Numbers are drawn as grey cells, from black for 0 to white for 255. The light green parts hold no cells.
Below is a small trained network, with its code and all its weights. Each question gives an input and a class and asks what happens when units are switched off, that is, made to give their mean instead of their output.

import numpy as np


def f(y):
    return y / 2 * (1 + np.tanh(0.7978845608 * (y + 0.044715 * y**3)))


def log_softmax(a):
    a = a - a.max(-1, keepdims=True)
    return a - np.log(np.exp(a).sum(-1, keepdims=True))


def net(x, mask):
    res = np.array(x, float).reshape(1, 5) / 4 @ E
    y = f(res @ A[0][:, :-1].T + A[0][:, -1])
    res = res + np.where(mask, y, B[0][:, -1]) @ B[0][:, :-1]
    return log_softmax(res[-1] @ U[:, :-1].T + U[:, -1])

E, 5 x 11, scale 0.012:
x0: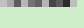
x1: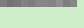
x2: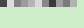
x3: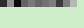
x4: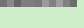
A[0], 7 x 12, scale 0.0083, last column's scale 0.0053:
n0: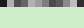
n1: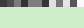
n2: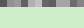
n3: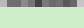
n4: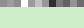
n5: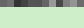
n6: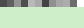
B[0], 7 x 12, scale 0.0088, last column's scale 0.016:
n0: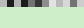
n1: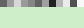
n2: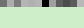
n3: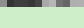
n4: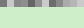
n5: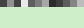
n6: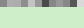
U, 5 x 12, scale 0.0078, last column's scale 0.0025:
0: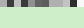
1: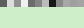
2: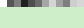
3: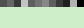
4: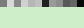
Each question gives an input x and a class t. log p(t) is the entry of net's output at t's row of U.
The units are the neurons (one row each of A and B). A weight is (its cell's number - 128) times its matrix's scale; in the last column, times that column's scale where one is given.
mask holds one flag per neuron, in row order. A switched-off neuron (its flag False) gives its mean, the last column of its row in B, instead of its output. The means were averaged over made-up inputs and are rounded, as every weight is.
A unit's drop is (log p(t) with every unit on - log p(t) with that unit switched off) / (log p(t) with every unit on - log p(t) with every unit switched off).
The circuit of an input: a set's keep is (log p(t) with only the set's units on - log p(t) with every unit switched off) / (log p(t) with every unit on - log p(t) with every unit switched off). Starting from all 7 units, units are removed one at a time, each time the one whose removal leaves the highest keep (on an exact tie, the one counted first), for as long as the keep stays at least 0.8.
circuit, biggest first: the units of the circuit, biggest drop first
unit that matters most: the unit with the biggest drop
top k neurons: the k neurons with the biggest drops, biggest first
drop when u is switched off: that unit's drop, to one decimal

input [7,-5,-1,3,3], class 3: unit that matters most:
n1
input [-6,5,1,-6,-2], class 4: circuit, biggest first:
(n0, n2)
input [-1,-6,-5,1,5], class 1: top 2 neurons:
(n0, n5)
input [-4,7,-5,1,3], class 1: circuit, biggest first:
(n0, n1)
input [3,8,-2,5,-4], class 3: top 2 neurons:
(n5, n1)
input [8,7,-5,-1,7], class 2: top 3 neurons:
(n3, n5, n2)
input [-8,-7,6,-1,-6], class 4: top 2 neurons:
(n2, n6)
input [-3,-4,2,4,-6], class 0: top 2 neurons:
(n0, n4)
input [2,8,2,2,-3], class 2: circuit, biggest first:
(n1, n5)
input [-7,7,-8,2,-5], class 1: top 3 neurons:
(n5, n1, n0)
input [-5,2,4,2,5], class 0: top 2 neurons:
(n0, n5)
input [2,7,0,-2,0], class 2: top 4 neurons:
(n1, n5, n2, n6)
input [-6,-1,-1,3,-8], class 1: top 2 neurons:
(n1, n0)
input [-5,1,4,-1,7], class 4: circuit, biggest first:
(n2)
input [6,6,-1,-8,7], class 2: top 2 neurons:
(n1, n3)
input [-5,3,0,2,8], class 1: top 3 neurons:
(n0, n1, n3)
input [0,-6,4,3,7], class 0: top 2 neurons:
(n0, n3)
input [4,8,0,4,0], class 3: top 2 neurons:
(n1, n5)
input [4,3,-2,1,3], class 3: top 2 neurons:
(n0, n1)
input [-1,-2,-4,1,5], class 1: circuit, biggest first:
(n0)
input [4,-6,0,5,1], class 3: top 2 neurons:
(n5, n1)
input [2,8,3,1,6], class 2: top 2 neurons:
(n1, n5)
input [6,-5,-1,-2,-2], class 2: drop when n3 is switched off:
0.2
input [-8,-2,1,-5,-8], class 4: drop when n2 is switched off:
0.6
